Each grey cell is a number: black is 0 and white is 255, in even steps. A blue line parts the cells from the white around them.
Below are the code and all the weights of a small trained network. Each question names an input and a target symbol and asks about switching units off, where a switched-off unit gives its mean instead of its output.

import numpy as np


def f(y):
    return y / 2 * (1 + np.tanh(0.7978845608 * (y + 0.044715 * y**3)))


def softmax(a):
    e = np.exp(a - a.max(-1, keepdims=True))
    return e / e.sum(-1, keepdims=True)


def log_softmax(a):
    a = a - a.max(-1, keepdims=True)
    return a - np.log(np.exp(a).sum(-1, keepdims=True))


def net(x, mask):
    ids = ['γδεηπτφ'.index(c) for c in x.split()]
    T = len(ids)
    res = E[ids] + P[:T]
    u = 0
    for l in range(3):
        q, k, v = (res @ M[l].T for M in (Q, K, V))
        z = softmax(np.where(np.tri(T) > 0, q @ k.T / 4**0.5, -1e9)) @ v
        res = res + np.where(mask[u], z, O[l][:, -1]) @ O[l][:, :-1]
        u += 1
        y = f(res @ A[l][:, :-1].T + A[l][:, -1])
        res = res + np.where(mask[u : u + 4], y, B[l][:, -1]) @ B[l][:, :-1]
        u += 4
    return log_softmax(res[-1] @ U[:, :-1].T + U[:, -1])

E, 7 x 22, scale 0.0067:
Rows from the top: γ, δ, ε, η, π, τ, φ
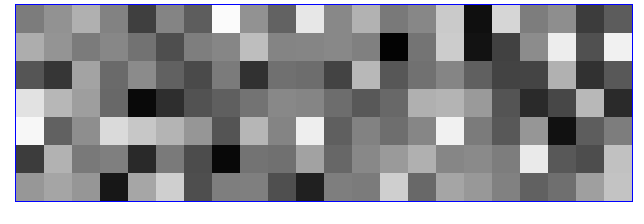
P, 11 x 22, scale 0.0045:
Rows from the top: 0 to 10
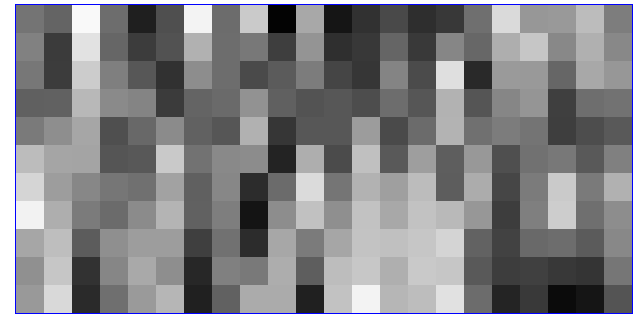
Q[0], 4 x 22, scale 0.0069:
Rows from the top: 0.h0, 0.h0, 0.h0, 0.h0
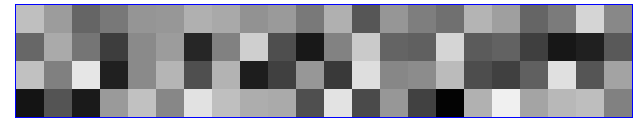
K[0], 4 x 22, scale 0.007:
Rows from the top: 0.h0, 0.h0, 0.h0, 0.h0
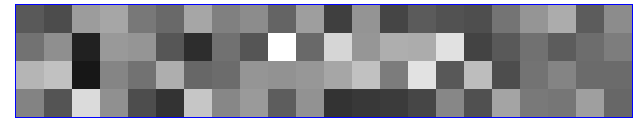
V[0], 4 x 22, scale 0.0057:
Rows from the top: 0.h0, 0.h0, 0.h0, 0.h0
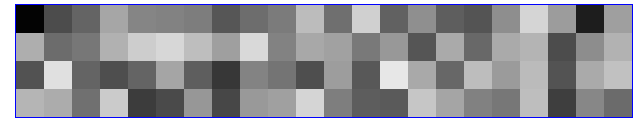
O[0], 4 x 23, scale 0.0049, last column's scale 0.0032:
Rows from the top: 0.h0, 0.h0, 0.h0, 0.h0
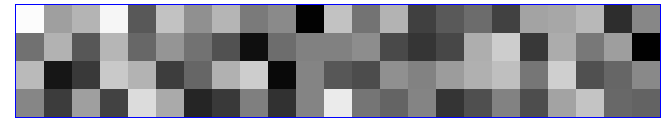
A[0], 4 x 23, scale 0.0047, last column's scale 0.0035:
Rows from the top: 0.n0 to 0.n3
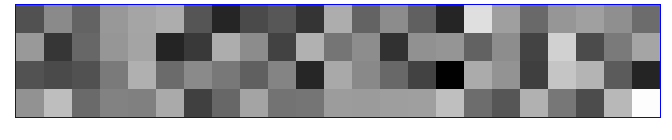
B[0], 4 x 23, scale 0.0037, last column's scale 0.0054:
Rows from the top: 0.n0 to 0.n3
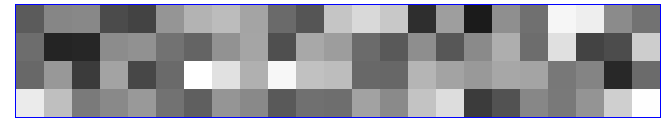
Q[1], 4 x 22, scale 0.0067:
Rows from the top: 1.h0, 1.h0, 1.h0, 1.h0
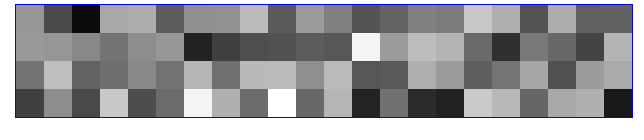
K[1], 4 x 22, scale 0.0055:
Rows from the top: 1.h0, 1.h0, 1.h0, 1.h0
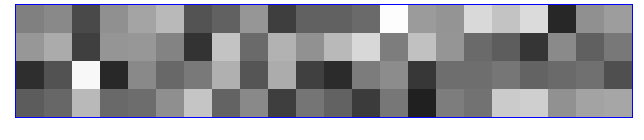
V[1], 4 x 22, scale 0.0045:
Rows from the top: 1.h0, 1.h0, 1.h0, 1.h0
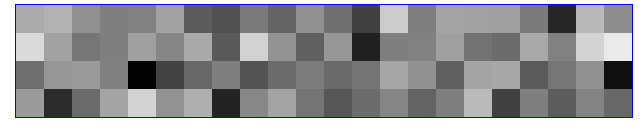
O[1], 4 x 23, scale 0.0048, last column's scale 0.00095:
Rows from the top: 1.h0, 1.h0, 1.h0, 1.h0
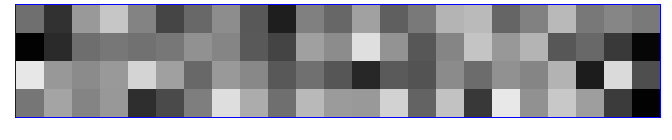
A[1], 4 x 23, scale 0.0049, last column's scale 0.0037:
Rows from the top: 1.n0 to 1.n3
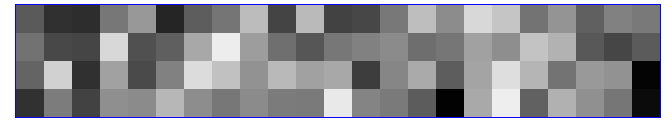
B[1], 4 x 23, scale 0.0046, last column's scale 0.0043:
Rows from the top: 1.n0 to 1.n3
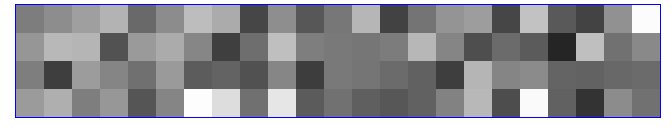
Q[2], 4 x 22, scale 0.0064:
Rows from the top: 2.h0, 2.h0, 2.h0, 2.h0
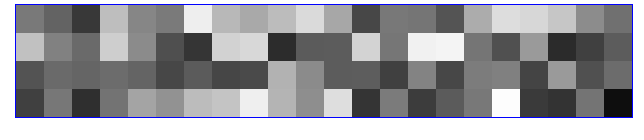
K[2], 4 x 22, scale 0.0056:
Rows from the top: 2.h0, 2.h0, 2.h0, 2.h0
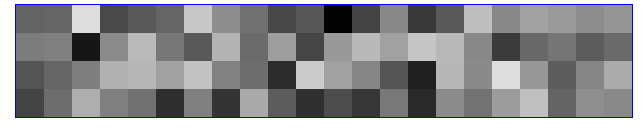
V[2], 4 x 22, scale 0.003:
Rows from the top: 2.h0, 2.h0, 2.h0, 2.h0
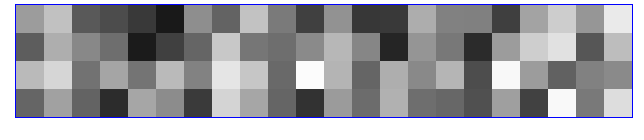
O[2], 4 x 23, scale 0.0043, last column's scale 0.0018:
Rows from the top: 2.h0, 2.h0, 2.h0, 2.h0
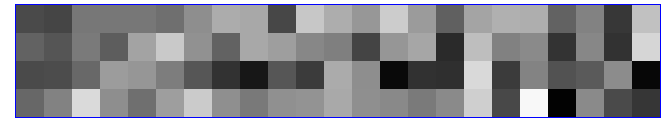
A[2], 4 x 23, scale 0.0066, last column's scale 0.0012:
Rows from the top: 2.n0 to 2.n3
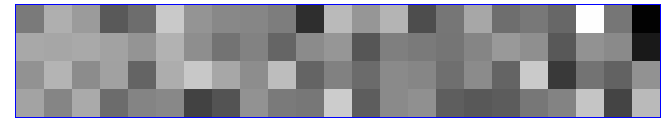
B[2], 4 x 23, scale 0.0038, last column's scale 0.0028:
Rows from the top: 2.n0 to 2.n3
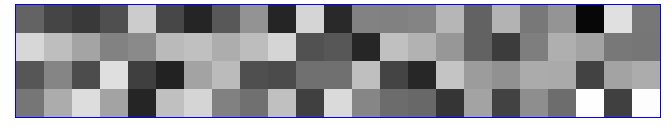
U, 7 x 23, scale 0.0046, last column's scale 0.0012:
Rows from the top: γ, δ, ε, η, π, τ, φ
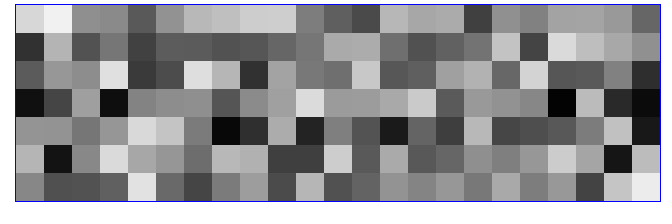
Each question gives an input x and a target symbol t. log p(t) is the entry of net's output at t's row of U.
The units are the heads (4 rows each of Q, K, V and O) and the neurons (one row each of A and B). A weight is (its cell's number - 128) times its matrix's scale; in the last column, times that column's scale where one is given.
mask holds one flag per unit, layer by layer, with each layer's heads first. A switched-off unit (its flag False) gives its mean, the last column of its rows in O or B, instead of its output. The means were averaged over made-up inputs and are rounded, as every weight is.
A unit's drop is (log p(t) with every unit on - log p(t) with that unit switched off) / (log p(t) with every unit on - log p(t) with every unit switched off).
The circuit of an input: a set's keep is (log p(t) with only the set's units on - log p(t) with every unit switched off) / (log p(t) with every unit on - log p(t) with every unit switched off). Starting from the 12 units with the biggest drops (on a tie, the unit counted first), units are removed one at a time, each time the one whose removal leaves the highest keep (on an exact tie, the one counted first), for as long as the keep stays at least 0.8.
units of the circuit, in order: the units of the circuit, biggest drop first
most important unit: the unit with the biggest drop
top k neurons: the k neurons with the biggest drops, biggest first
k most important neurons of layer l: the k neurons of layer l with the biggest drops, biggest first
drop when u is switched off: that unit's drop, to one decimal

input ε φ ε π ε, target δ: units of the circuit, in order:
[0.h0; 2.h0]
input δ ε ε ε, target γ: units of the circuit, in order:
[2.h0; 0.h0]
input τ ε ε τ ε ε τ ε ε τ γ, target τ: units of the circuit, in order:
[0.h0]
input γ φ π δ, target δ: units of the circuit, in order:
[0.h0; 1.h0; 2.h0]
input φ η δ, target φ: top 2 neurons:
[2.n3; 0.n1]
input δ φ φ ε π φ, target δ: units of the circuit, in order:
[0.h0; 1.h0; 2.h0]
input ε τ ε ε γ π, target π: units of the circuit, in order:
[0.h0; 2.h0]
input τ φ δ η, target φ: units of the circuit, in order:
[0.h0; 1.h0]
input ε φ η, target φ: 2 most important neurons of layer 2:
[2.n3; 2.n2]
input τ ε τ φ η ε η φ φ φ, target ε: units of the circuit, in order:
[0.h0; 1.n0; 1.h0]
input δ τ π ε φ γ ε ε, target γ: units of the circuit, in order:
[0.h0; 1.h0]
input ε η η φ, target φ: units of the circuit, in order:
[0.h0; 2.n3]
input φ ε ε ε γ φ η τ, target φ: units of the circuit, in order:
[0.h0; 2.n3; 1.h0]
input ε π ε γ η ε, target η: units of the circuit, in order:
[0.h0]
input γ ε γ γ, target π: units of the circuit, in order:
[0.h0; 1.h0]
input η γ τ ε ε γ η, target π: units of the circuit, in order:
[2.h0; 1.h0]
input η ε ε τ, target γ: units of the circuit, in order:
[1.h0; 0.n3]
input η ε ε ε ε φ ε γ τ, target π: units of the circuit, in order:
[2.h0; 1.h0]
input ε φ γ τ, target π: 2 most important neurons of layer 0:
[0.n1; 0.n2]
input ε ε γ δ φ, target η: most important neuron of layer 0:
[0.n3]
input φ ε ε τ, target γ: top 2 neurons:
[0.n1; 2.n1]
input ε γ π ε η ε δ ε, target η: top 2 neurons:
[1.n0; 0.n3]
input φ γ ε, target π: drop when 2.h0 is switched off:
0.5
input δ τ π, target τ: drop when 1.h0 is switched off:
0.1
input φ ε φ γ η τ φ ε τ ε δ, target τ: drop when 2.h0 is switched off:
0.2
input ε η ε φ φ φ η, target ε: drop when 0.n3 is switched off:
0.2
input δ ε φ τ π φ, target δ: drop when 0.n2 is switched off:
0.0
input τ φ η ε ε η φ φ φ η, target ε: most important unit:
1.n0
